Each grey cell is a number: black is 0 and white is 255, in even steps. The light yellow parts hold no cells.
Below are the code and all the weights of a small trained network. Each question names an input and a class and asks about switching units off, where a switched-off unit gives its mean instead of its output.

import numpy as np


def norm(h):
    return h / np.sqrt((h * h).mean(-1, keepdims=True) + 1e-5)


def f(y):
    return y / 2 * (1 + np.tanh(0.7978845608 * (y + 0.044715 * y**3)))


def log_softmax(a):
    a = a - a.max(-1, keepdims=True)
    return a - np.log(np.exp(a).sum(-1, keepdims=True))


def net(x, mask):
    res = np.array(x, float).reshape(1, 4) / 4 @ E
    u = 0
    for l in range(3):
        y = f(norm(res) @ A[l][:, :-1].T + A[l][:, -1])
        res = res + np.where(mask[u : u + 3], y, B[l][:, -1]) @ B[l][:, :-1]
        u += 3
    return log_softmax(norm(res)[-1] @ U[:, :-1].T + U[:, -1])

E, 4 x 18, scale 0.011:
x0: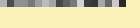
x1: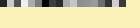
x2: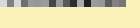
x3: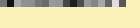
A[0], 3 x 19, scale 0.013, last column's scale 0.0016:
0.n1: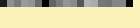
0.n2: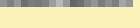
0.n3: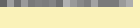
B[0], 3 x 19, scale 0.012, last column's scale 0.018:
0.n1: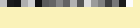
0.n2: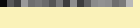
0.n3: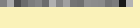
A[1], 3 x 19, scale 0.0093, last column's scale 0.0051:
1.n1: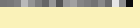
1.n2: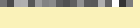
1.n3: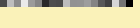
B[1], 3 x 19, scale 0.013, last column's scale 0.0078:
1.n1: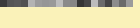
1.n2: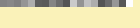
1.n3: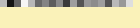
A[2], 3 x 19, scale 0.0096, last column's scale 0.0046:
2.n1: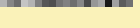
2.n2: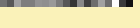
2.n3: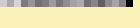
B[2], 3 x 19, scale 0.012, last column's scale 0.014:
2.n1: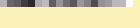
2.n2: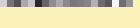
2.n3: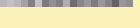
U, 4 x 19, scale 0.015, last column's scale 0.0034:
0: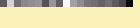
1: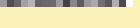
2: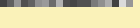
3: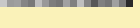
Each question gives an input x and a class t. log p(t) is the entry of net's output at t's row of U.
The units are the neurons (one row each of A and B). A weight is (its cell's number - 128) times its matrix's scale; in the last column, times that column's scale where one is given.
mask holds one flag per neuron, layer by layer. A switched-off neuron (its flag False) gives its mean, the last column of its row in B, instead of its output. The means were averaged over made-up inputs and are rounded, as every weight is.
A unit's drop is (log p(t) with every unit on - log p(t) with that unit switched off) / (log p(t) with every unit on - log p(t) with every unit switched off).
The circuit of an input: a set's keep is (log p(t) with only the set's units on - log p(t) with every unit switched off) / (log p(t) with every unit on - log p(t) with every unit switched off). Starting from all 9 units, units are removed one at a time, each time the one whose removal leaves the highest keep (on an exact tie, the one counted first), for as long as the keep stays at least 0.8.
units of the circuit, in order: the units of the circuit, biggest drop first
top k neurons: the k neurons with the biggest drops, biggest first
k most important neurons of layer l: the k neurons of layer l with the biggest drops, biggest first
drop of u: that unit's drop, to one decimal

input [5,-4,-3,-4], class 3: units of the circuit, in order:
(0.n1)
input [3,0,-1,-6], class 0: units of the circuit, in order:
(0.n1; 1.n3)
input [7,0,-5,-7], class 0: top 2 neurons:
(0.n1; 2.n1)
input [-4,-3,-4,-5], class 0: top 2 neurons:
(1.n3; 0.n1)
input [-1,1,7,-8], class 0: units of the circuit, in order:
(1.n3; 0.n1)
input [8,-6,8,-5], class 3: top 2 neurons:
(0.n1; 2.n3)
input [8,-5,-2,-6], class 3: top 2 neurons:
(0.n1; 0.n2)
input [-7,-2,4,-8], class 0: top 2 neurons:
(2.n1; 0.n3)
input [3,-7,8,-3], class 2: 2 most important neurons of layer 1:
(1.n3; 1.n2)
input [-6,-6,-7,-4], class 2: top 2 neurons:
(0.n1; 1.n2)
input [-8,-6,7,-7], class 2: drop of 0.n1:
0.1
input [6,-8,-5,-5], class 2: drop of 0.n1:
0.6
